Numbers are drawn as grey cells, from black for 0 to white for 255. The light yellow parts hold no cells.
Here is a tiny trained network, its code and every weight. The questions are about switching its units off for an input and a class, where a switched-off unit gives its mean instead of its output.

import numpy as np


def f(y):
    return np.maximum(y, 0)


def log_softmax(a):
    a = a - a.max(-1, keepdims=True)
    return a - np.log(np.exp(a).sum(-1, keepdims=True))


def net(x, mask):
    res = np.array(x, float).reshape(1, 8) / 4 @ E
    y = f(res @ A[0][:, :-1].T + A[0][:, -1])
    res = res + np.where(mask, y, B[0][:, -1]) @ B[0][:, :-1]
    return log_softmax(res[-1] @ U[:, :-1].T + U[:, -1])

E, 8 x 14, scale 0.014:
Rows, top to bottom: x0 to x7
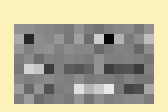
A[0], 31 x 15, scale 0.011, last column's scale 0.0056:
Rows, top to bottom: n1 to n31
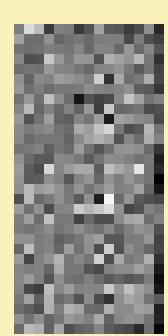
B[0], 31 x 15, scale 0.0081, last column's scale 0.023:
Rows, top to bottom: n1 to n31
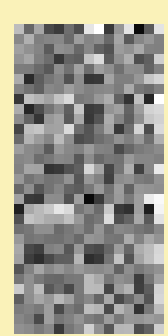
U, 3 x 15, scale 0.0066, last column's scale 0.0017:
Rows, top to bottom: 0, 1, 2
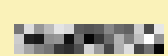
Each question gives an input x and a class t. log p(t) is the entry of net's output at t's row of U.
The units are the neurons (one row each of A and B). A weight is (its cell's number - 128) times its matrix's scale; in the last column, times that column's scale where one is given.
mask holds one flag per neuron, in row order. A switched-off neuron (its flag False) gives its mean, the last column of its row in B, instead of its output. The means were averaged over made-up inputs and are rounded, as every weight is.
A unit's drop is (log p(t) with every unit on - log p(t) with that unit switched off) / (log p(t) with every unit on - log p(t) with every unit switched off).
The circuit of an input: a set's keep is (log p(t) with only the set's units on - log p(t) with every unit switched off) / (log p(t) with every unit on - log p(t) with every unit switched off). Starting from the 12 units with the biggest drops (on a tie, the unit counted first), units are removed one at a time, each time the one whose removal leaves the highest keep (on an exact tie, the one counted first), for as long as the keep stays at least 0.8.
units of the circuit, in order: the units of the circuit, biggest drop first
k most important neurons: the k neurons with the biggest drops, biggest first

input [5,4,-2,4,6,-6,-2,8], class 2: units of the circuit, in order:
n1
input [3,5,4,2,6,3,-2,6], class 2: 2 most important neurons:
n1, n18
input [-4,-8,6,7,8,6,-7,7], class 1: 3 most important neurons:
n18, n9, n23
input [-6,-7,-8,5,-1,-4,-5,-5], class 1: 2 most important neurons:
n18, n9
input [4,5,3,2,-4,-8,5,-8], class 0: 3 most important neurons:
n19, n11, n18
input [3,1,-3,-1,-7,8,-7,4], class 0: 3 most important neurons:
n8, n20, n1
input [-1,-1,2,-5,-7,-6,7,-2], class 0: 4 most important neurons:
n19, n11, n1, n31
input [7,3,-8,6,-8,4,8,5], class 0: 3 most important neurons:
n19, n11, n1
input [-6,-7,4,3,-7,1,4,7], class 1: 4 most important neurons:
n18, n9, n23, n1
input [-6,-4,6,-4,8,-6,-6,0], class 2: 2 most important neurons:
n1, n31
